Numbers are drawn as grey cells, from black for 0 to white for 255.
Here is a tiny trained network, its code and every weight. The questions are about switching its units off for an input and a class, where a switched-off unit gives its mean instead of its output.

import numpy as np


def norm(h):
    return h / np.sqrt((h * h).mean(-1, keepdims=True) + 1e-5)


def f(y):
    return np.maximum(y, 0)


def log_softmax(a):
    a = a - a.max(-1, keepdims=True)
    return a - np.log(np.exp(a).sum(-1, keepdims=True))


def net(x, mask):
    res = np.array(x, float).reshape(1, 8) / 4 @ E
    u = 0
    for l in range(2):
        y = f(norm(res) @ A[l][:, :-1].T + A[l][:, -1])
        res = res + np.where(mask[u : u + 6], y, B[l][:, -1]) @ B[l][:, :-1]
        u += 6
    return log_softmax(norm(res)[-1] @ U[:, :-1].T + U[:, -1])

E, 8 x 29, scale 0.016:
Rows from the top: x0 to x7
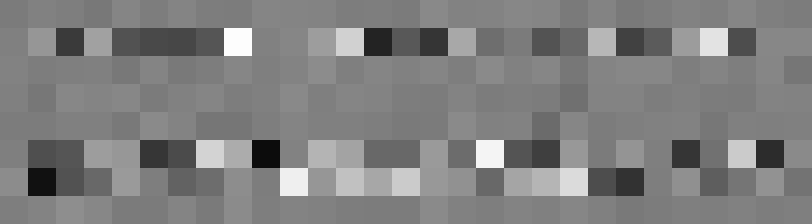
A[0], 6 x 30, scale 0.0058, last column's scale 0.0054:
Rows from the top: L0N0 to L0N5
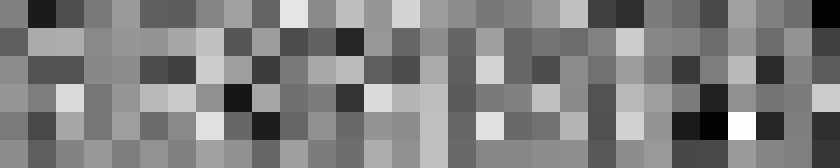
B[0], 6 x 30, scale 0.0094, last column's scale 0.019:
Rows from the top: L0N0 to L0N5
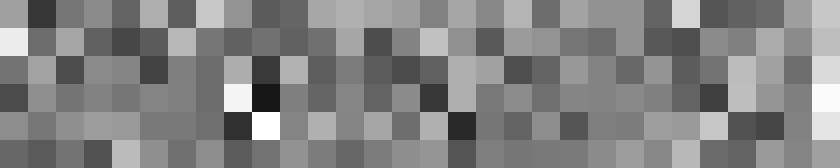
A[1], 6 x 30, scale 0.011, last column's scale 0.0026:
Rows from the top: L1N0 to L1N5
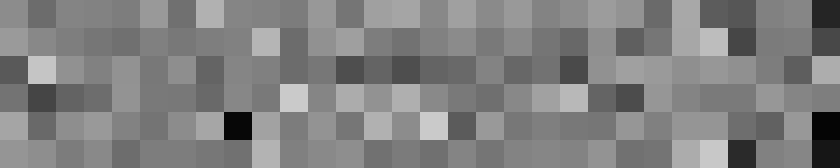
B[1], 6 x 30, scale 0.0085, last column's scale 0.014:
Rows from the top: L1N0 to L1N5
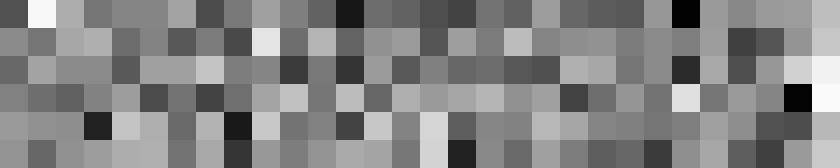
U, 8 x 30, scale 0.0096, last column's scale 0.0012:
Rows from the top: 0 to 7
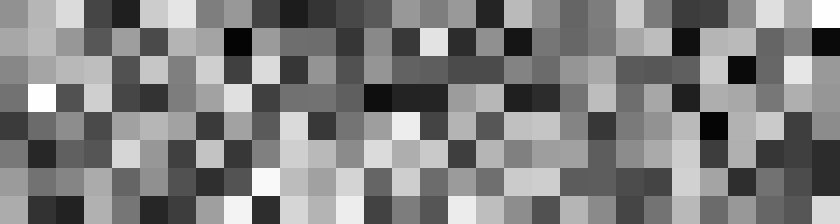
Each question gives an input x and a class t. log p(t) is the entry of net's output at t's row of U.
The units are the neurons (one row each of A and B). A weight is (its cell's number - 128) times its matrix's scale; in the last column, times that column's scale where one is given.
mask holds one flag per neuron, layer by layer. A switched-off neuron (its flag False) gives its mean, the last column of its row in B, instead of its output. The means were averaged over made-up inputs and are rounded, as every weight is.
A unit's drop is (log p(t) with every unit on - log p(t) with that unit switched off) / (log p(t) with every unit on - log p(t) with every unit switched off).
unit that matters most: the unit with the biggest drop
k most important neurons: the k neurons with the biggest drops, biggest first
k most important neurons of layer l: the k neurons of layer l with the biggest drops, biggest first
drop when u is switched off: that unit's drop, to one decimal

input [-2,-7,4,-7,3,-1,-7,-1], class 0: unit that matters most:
L0N3
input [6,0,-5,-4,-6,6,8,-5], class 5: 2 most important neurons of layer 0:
[L0N3 L0N4]
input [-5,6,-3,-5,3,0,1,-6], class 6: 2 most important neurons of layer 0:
[L0N3 L0N2]
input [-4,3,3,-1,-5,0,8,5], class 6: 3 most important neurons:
[L0N3 L0N2 L1N0]
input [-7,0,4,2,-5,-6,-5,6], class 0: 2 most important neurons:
[L0N4 L0N1]
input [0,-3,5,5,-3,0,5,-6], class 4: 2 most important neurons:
[L0N3 L1N0]
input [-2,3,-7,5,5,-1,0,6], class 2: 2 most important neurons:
[L0N3 L0N2]
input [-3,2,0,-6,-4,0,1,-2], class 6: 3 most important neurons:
[L0N3 L0N2 L0N4]
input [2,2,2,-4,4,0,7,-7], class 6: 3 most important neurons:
[L0N3 L0N2 L1N0]
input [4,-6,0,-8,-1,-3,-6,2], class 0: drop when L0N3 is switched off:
0.2
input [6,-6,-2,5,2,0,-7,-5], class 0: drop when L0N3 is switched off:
1.3
